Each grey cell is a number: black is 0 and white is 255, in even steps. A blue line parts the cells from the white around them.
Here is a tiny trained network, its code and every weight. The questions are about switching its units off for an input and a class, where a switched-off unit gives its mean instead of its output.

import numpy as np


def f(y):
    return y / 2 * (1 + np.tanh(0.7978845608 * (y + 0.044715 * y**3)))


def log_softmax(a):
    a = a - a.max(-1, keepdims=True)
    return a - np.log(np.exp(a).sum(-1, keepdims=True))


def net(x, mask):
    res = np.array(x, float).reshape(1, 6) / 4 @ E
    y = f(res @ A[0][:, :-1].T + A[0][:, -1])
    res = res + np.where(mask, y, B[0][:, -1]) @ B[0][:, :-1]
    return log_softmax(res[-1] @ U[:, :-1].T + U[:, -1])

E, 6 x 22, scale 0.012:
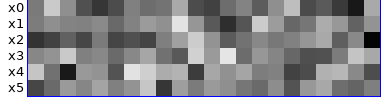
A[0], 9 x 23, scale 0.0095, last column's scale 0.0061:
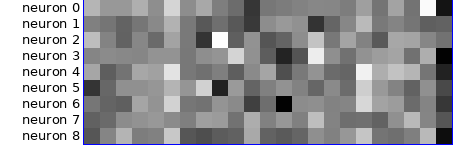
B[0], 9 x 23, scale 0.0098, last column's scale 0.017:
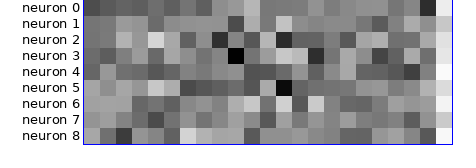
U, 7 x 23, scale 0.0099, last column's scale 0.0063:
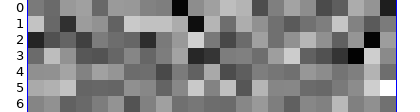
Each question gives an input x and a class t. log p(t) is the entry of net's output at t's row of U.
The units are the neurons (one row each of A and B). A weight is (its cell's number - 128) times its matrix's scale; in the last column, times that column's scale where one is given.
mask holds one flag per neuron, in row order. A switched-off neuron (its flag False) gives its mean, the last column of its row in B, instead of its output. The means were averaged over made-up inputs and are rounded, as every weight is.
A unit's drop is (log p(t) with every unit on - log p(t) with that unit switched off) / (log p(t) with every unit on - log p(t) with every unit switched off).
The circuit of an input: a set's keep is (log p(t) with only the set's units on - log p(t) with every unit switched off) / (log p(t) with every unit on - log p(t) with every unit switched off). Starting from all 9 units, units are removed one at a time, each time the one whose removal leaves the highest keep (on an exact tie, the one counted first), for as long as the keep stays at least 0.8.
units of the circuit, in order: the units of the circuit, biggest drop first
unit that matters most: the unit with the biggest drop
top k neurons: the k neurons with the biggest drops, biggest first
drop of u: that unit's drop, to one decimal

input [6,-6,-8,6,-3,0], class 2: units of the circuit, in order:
[neuron 0]
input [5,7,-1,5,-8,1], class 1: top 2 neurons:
[neuron 8; neuron 1]
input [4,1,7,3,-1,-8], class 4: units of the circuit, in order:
[neuron 2; neuron 0]
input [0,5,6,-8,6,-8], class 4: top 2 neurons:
[neuron 2; neuron 8]
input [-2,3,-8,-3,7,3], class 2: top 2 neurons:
[neuron 0; neuron 8]
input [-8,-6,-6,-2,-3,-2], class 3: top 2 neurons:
[neuron 4; neuron 3]
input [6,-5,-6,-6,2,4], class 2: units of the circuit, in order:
[neuron 0; neuron 4]
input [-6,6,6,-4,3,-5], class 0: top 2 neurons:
[neuron 3; neuron 0]
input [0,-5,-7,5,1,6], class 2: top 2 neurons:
[neuron 0; neuron 3]
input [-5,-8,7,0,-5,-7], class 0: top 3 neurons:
[neuron 1; neuron 0; neuron 5]
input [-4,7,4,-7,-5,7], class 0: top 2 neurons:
[neuron 3; neuron 2]
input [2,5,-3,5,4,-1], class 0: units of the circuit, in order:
[neuron 8; neuron 6; neuron 3]
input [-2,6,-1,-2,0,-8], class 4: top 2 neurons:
[neuron 2; neuron 1]
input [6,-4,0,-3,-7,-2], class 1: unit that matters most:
neuron 8
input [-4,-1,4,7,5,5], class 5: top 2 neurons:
[neuron 8; neuron 7]
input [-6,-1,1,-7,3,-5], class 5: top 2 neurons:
[neuron 6; neuron 1]
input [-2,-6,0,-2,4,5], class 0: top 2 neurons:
[neuron 1; neuron 8]
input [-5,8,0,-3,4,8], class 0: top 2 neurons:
[neuron 3; neuron 2]
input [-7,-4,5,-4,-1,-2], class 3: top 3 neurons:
[neuron 4; neuron 0; neuron 3]
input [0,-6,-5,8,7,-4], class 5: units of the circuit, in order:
[neuron 8; neuron 3]
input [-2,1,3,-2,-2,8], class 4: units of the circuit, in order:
[neuron 5]
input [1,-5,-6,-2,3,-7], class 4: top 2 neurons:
[neuron 2; neuron 3]
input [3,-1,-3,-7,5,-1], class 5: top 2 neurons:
[neuron 6; neuron 8]
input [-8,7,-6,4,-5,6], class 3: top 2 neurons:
[neuron 4; neuron 7]
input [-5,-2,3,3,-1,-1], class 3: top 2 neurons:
[neuron 0; neuron 4]
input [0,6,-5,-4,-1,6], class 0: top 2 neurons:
[neuron 3; neuron 2]
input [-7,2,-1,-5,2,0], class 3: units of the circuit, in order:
[neuron 4]
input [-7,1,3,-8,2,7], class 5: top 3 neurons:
[neuron 6; neuron 2; neuron 1]
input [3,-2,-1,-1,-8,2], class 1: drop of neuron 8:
0.6
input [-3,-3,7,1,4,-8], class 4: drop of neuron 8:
0.2
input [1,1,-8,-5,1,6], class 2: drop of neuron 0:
1.1
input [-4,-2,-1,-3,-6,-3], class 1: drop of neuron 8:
1.0
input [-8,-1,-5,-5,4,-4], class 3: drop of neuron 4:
0.9
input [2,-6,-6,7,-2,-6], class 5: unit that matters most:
neuron 3
